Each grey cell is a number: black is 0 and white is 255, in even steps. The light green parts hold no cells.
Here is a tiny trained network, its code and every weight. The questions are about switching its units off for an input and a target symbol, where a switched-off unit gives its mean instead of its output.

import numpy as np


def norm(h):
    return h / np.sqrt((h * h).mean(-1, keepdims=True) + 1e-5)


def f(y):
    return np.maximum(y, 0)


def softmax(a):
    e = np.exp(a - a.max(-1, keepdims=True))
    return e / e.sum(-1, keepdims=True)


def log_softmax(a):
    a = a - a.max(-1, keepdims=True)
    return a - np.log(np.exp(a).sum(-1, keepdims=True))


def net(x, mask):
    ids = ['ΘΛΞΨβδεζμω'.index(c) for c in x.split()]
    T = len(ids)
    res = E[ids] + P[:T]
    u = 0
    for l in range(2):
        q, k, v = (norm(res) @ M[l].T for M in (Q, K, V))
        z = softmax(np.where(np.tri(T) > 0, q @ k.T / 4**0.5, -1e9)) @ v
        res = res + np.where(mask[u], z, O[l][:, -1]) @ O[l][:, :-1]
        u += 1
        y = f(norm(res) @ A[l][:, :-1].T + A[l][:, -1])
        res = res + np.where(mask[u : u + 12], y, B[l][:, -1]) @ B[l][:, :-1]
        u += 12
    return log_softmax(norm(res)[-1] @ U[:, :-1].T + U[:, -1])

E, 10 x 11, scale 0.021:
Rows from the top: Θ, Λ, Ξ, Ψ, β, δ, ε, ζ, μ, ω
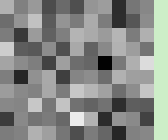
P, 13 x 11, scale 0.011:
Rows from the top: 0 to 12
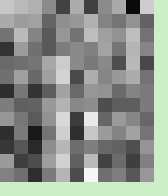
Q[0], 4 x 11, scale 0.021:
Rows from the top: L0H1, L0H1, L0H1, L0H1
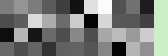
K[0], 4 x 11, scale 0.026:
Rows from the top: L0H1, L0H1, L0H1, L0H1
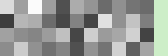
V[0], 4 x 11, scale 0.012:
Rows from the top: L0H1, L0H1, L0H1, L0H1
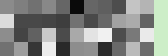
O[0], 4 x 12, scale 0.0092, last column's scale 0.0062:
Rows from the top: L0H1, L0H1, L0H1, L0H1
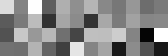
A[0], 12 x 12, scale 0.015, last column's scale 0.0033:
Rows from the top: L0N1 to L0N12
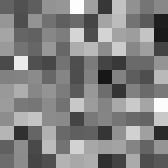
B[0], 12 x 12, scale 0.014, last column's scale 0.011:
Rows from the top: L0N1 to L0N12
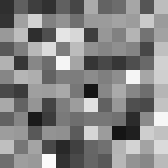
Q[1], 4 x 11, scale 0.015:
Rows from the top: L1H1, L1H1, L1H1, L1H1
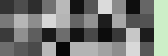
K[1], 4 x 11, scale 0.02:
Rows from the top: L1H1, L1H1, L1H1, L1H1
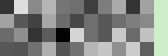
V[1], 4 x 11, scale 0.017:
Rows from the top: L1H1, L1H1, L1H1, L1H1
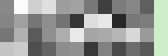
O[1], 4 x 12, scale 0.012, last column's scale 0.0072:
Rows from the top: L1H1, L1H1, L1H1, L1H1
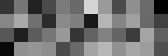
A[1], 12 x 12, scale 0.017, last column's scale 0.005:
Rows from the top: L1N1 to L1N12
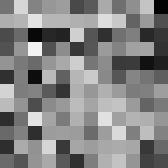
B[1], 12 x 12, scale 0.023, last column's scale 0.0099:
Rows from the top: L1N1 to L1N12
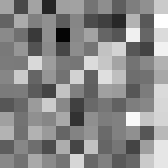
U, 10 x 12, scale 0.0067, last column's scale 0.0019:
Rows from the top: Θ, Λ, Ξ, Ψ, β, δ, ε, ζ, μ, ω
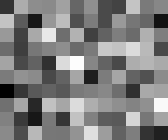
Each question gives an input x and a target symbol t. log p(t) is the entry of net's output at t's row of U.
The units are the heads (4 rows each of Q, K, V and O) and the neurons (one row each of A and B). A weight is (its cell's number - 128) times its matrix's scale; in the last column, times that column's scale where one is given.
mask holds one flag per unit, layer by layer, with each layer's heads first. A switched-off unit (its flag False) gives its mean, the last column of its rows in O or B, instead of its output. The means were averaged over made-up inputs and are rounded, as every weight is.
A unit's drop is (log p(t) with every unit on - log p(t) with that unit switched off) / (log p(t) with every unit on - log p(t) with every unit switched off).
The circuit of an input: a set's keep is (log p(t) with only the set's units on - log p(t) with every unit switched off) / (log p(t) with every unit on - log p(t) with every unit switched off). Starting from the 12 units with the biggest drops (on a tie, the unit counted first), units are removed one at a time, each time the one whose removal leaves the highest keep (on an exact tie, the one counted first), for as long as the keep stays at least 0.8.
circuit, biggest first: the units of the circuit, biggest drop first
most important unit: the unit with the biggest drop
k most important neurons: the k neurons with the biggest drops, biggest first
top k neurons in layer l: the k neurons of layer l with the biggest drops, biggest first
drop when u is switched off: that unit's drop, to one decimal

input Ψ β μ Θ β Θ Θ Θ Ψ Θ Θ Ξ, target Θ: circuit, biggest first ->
(L0H1; L1N2)
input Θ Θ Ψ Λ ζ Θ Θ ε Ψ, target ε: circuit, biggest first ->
(L0H1; L1N11; L1N12)
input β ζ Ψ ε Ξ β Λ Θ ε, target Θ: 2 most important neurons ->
(L0N4; L1N2)
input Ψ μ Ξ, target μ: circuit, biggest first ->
(L0H1; L1N3)
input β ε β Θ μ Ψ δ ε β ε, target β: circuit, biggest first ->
(L0H1)
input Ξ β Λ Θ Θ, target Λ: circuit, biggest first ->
(L0H1; L1H1)
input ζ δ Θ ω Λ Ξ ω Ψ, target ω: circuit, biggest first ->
(L0H1; L1N5)
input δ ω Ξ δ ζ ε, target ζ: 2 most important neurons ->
(L0N10; L1N6)
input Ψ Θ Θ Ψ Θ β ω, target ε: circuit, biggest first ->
(L1H1; L0N3)
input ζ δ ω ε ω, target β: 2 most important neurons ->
(L1N1; L0N10)
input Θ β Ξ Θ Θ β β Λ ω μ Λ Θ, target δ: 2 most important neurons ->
(L0N9; L1N4)
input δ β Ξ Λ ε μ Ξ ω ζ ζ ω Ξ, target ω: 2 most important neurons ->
(L1N5; L0N4)
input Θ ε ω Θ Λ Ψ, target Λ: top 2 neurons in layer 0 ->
(L0N11; L0N10)
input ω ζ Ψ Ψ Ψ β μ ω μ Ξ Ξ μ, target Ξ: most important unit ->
L1H1
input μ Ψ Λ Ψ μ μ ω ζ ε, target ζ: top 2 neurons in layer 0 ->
(L0N10; L0N5)
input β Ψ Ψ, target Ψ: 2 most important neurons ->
(L1N9; L1N4)
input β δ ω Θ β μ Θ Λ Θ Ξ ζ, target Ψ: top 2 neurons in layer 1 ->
(L1N9; L1N4)
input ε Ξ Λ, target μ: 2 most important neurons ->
(L1N3; L0N11)
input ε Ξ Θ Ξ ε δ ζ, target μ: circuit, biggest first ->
(L0H1; L1N3; L1H1)
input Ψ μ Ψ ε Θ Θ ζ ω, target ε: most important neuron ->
(L0N1)
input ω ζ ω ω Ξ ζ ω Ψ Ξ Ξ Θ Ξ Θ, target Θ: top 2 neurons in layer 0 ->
(L0N9; L0N7)
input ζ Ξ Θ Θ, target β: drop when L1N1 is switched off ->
0.2
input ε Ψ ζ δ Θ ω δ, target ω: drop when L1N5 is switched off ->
0.3
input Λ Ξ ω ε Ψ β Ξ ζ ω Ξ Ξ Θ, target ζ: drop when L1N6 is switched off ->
0.2
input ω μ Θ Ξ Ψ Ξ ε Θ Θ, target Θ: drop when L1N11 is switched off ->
0.2
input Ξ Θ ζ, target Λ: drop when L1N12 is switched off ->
0.0
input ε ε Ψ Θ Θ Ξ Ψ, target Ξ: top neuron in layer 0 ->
(L0N11)
